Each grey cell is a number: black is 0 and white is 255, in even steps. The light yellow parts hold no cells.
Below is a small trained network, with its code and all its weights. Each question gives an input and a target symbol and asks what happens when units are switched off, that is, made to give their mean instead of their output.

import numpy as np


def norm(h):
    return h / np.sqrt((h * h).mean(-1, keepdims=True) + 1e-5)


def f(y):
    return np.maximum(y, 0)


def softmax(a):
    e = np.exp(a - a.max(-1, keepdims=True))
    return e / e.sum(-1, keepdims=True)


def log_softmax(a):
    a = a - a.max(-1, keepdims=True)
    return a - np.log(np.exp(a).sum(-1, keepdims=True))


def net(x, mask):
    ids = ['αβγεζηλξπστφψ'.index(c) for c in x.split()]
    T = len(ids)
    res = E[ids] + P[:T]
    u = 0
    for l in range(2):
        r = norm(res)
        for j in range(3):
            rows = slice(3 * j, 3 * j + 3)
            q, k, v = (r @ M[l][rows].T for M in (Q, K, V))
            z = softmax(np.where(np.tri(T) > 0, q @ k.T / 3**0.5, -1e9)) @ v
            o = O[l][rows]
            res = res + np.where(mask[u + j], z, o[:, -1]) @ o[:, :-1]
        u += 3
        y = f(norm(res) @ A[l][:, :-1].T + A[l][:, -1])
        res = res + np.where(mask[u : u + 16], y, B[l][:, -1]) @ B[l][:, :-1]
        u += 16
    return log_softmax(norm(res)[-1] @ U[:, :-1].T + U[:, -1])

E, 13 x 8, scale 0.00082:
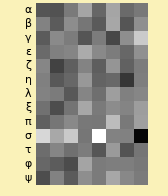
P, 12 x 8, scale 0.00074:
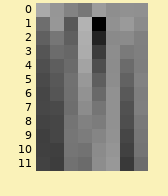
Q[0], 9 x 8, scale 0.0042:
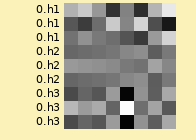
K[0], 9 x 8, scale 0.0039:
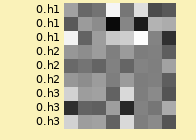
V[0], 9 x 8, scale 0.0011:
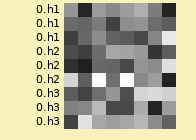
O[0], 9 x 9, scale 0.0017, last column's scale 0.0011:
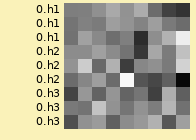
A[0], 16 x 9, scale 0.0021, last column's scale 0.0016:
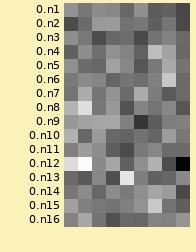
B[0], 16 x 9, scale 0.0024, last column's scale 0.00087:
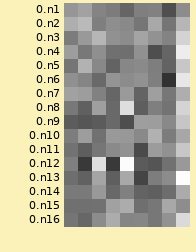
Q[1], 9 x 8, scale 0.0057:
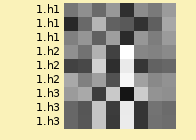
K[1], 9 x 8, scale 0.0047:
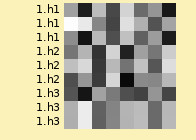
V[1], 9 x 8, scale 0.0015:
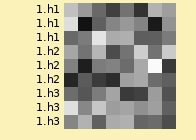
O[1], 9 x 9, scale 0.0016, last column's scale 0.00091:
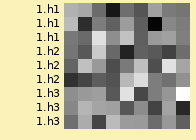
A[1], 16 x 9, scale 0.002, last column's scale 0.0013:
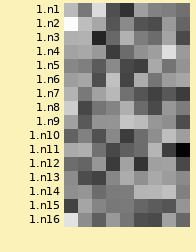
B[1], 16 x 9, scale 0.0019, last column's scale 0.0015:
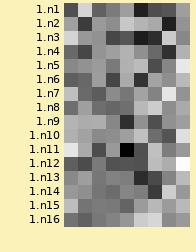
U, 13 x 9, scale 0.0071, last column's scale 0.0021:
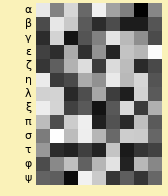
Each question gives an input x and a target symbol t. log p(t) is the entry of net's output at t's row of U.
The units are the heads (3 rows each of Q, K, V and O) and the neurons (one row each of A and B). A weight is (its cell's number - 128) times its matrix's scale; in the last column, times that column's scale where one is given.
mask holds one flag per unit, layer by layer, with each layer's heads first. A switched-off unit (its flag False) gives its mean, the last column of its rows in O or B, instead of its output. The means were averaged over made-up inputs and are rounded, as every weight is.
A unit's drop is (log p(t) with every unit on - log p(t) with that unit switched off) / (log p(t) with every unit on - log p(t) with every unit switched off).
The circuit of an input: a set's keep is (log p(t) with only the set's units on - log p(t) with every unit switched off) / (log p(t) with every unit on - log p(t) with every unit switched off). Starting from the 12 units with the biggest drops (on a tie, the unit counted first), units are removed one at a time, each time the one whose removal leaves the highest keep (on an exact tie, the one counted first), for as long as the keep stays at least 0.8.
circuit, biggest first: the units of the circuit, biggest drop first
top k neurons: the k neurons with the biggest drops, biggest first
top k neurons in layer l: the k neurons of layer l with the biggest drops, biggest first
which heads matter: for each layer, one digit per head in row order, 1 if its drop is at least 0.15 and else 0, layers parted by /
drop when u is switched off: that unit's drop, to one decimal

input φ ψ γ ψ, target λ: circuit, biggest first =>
[0.h3 1.h2 1.n3]
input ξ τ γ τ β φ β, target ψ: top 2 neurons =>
[0.n8 0.n5]
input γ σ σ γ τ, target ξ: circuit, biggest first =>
[0.h3 1.n11]
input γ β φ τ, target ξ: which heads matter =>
000 / 100
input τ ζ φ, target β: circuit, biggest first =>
[1.h2 0.h3 1.n1 0.h1]
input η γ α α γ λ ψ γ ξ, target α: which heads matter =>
001 / 000
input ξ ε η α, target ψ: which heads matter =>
001 / 010
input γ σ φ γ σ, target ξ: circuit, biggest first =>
[1.h1 1.n11]
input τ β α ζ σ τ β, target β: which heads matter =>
101 / 000
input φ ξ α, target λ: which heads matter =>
101 / 010
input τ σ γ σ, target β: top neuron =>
[1.n1]
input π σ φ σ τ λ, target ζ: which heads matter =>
011 / 101
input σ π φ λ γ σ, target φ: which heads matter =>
001 / 011
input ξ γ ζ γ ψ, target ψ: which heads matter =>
001 / 010
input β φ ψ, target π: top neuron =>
[1.n7]
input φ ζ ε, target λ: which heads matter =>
101 / 000
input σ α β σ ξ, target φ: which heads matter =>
011 / 010
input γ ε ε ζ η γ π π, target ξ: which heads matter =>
000 / 110
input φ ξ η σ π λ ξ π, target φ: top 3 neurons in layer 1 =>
[1.n14 1.n12 1.n4]
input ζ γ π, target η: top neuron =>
[1.n16]
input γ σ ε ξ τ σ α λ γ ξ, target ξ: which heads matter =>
111 / 100
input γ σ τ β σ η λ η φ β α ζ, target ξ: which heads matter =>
110 / 100
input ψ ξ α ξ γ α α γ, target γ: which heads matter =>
001 / 100
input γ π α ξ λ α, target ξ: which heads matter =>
000 / 100
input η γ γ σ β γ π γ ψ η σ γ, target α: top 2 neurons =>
[1.n2 0.n10]
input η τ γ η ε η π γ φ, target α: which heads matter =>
001 / 010
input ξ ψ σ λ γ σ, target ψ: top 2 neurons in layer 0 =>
[0.n5 0.n9]
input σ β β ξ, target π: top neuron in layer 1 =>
[1.n9]
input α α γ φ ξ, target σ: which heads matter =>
001 / 000
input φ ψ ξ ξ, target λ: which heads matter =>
101 / 000
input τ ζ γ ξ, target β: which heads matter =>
010 / 010
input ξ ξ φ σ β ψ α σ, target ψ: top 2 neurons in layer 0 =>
[0.n9 0.n5]
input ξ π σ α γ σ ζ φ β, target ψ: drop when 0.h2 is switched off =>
1.0
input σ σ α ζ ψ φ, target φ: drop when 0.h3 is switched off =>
0.2
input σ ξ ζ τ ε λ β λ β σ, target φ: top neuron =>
[0.n9]
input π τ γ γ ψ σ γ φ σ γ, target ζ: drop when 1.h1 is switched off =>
0.1
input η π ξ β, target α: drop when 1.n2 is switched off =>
0.2
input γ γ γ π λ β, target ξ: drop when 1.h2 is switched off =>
0.1
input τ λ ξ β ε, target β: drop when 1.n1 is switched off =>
0.2
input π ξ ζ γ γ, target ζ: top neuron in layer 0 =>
[0.n13]
